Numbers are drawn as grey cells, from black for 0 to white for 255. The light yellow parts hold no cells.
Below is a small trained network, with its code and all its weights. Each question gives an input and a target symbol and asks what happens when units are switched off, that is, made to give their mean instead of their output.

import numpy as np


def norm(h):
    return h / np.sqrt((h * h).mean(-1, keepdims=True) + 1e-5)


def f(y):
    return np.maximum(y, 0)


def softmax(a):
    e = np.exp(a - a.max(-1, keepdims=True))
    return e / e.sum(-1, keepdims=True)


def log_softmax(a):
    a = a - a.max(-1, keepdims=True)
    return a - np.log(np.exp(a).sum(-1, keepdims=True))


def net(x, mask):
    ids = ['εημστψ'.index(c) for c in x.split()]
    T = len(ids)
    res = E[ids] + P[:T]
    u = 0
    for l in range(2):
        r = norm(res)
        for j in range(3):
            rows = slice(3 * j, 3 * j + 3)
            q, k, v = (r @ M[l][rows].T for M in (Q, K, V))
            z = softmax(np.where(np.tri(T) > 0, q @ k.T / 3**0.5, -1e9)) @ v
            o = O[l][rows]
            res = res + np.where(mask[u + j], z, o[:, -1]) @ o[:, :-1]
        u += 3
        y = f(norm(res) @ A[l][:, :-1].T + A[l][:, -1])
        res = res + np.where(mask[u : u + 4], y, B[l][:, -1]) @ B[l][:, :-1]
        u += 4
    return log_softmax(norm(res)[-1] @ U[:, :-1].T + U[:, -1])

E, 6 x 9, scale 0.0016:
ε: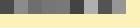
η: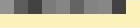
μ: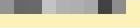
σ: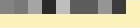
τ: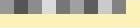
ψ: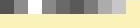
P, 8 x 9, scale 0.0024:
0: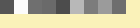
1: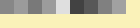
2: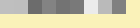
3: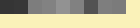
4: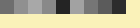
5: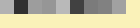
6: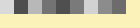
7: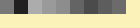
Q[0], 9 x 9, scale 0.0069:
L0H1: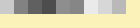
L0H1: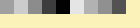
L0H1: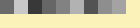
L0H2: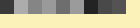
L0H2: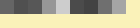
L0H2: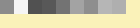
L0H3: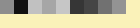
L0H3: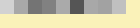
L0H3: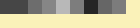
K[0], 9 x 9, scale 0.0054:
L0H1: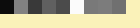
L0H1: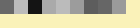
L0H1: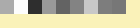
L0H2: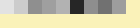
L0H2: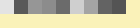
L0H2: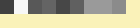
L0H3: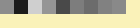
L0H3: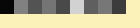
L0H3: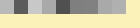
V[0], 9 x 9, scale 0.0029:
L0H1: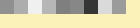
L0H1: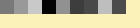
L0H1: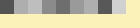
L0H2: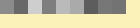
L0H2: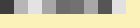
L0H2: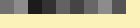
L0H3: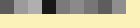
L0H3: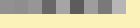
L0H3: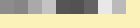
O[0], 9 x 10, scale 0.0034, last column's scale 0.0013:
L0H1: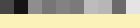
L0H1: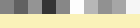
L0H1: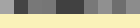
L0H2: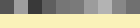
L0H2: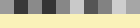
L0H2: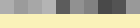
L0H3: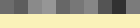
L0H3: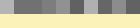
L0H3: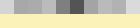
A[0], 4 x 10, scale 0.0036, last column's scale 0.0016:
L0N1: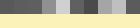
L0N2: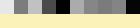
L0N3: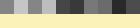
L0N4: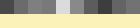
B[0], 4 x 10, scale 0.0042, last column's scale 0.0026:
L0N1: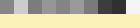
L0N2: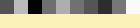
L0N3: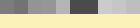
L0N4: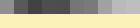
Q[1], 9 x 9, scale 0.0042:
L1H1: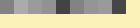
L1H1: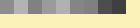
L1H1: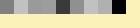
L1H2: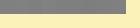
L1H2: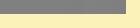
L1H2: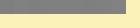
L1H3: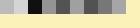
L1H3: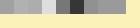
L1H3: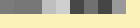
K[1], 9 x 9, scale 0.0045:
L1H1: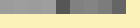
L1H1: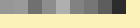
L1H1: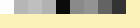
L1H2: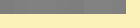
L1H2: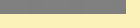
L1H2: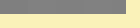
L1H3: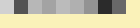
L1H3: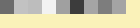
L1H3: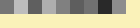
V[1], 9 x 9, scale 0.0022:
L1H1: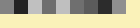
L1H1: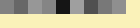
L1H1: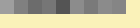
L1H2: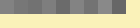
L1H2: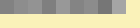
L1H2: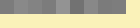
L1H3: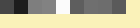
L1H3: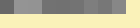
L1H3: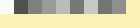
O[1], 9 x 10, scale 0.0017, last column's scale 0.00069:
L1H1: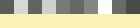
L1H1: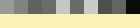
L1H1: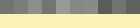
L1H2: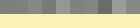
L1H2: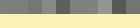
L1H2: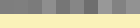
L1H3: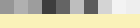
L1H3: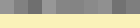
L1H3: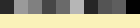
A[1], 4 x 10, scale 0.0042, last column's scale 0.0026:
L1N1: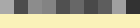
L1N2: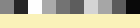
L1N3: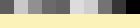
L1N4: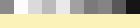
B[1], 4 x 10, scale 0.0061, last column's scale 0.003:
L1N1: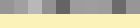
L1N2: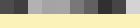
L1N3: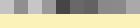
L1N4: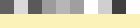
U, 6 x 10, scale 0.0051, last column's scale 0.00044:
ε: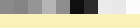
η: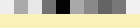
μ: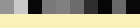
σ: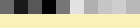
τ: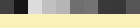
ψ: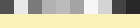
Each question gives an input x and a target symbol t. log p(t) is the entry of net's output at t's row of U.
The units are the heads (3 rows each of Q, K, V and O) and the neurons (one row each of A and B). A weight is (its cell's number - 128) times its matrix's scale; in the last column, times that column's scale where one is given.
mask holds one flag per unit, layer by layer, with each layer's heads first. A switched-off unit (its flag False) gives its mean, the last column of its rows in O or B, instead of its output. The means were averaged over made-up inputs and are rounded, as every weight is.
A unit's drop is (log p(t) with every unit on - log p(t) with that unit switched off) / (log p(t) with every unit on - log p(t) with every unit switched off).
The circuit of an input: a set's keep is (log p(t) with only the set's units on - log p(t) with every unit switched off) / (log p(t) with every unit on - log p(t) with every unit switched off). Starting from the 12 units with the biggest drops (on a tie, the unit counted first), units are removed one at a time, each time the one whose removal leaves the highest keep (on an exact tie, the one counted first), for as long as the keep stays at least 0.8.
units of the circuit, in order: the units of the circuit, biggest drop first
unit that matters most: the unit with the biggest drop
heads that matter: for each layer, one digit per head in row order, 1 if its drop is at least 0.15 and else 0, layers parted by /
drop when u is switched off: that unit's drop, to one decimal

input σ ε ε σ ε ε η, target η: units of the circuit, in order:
(L0H1 L1N3 L1N4)
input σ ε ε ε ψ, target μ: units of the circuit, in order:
(L0N2 L1N4)
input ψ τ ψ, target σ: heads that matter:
010 / 000
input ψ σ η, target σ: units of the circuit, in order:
(L0H2 L1N4)
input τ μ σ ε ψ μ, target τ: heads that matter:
100 / 000
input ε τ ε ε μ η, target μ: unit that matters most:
L0H3
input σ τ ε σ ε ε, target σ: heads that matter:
101 / 000
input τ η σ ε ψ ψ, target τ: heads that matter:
000 / 000
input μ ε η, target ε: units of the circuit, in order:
(L0H1 L0N3)
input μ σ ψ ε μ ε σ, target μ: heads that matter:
000 / 000
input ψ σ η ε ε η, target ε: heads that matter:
111 / 000
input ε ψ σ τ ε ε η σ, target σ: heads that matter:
100 / 000
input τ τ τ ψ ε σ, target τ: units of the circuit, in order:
(L1N2 L0N2)
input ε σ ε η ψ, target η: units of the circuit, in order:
(L0H1 L1N3)
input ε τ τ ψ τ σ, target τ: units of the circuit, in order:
(L0N2 L1N2)
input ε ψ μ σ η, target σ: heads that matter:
110 / 000
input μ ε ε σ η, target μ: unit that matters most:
L0N2
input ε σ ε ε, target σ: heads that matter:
000 / 000
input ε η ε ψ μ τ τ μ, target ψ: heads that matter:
011 / 000
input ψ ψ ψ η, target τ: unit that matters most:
L1N2
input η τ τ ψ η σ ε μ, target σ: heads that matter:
100 / 000
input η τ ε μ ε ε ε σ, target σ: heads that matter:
000 / 000
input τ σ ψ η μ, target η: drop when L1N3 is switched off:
0.6
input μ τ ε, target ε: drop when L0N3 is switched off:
0.2
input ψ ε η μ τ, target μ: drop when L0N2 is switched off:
1.1
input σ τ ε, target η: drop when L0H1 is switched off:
1.2
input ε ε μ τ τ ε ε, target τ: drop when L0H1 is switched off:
1.1
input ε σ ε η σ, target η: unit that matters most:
L0H1
